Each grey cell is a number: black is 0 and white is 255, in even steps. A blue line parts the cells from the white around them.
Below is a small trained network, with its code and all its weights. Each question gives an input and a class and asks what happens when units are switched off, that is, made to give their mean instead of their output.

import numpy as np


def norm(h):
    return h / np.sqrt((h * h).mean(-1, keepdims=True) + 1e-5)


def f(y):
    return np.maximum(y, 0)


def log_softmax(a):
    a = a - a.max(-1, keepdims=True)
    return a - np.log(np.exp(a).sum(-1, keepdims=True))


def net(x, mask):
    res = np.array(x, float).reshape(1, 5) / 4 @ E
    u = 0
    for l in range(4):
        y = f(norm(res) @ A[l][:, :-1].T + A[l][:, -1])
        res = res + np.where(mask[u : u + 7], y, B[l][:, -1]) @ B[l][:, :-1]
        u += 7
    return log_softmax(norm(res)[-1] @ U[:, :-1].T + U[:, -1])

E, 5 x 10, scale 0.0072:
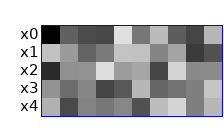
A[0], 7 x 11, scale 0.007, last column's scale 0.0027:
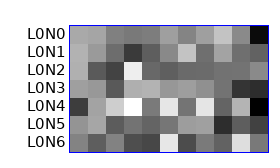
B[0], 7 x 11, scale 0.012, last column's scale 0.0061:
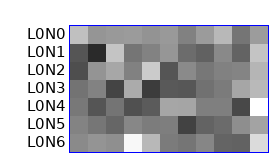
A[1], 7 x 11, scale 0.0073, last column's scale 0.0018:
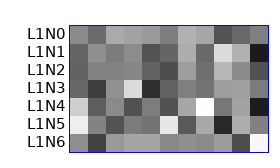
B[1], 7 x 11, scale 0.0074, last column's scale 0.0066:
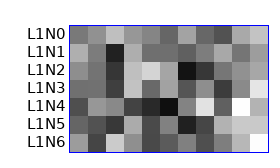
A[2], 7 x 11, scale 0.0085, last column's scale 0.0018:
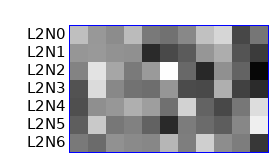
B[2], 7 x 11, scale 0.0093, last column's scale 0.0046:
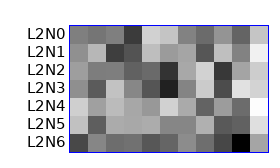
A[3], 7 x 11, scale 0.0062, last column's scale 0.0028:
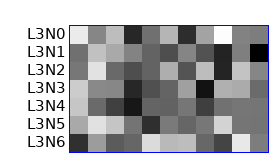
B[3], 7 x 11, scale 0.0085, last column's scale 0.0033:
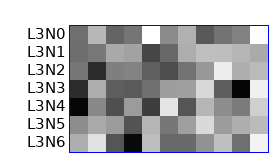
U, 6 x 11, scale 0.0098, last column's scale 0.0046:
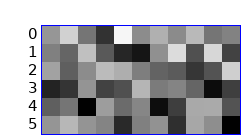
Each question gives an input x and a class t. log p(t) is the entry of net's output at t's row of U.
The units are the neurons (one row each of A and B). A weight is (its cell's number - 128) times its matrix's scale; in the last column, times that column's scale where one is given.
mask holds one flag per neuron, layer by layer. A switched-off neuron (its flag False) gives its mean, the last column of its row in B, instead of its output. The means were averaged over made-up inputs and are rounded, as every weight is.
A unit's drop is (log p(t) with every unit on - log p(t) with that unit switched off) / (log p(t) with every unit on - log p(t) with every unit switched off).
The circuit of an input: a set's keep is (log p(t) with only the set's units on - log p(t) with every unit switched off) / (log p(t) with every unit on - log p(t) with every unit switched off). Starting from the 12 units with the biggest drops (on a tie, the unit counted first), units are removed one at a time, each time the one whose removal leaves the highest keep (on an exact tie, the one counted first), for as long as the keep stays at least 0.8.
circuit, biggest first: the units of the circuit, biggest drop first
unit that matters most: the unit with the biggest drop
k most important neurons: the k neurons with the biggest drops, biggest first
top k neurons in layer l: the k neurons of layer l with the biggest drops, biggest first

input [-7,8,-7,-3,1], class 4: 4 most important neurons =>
L0N3, L0N5, L3N4, L1N5
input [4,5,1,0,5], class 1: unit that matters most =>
L1N4
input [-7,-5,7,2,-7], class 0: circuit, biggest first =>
L2N1, L3N5
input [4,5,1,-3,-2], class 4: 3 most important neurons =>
L0N3, L0N2, L0N6
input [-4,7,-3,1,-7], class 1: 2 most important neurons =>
L2N3, L2N2
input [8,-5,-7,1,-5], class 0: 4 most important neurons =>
L3N6, L0N4, L1N6, L1N5
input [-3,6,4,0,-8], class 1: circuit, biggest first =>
L2N3, L2N2
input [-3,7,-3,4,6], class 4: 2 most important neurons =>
L1N5, L0N5
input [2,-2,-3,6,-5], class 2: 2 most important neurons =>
L0N6, L2N4
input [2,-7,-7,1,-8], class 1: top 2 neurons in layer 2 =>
L2N3, L2N2
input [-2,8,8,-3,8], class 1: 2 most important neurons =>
L1N4, L0N6
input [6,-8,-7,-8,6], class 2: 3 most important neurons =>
L0N4, L2N5, L2N1
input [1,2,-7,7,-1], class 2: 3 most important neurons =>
L0N6, L0N1, L0N4
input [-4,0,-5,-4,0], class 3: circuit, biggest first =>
L0N6, L3N3
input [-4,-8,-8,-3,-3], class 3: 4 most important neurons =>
L3N3, L0N1, L0N3, L0N6
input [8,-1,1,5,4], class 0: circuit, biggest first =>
L3N6
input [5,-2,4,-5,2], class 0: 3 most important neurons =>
L0N6, L3N6, L0N1
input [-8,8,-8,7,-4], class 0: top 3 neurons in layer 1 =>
L1N3, L1N2, L1N0
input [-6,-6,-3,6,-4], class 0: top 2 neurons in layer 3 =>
L3N5, L3N0
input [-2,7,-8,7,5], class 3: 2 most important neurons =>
L0N1, L3N3
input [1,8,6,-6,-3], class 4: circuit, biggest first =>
L0N3
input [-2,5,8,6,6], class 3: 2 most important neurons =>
L0N4, L2N6
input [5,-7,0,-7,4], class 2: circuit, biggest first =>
L2N5, L2N4
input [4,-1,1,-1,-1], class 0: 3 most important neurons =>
L0N6, L3N6, L1N6
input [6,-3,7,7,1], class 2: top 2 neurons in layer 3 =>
L3N3, L3N4
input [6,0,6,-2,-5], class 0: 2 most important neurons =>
L3N6, L0N1
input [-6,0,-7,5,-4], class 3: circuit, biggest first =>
L3N3
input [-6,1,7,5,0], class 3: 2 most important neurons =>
L0N4, L2N6
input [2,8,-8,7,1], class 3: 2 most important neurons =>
L0N1, L3N3
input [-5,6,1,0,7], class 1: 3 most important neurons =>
L1N4, L0N2, L0N6
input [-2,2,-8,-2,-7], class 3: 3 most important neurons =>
L0N1, L3N3, L3N4
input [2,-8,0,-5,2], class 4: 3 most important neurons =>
L0N6, L1N1, L1N2
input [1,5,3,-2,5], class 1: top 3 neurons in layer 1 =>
L1N4, L1N2, L1N1
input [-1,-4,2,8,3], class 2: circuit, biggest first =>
L0N6
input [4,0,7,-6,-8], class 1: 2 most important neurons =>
L2N3, L0N6
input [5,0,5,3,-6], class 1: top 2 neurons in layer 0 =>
L0N1, L0N2
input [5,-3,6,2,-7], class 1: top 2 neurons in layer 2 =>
L2N3, L2N2
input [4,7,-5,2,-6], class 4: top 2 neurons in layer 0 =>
L0N2, L0N5
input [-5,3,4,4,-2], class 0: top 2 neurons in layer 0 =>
L0N0, L0N1
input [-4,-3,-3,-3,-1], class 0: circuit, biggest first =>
L2N1
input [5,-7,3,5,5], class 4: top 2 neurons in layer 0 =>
L0N2, L0N1
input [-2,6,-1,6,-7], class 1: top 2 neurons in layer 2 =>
L2N2, L2N3
